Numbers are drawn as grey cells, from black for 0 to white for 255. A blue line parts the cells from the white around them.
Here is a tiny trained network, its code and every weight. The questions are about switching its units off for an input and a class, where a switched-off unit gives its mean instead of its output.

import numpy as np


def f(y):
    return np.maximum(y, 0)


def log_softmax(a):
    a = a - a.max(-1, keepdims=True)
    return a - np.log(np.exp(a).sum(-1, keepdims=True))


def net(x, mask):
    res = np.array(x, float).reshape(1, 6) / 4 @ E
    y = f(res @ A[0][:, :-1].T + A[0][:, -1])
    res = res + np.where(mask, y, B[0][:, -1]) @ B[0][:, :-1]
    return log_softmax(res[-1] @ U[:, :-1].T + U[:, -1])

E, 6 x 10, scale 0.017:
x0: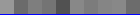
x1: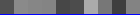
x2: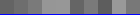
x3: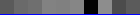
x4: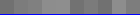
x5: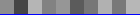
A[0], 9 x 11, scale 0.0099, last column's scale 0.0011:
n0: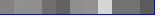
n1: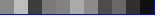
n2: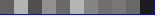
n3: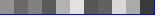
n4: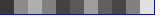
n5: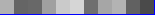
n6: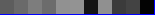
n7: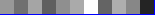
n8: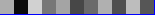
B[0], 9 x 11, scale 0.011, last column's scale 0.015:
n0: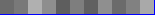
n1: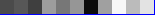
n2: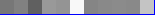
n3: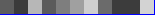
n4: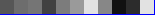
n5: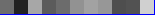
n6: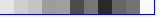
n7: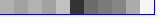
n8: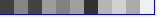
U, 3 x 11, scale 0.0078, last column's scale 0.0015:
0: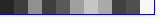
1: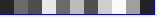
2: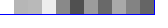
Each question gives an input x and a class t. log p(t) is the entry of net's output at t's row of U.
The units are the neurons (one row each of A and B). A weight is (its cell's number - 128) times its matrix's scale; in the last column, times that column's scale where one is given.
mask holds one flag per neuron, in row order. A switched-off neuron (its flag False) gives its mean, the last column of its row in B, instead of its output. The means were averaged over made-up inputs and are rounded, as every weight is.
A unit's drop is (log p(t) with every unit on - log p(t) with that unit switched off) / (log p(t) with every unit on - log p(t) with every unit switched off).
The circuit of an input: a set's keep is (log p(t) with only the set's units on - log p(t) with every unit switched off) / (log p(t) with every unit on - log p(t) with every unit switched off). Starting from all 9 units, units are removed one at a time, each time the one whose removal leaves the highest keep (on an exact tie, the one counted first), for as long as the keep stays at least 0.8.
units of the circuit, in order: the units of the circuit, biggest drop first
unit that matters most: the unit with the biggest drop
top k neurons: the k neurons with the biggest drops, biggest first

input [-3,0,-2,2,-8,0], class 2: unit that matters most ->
n4
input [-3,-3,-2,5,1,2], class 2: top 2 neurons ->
(n6 n4)
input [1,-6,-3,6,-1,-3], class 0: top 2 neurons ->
(n5 n3)
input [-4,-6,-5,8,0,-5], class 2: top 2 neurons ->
(n6 n4)
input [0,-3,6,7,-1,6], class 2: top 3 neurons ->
(n6 n1 n2)
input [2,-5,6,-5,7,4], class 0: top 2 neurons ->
(n3 n6)
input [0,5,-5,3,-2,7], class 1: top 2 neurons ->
(n8 n3)
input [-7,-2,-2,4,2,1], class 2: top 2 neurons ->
(n6 n4)
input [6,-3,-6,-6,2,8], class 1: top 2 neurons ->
(n8 n6)
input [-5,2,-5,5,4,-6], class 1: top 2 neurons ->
(n1 n7)
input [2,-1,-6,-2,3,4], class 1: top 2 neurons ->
(n6 n8)
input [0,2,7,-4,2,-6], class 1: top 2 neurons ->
(n6 n1)
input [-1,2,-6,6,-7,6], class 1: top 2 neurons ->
(n8 n7)
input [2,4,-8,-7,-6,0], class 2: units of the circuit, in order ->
(n7)
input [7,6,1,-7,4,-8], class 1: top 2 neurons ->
(n1 n6)
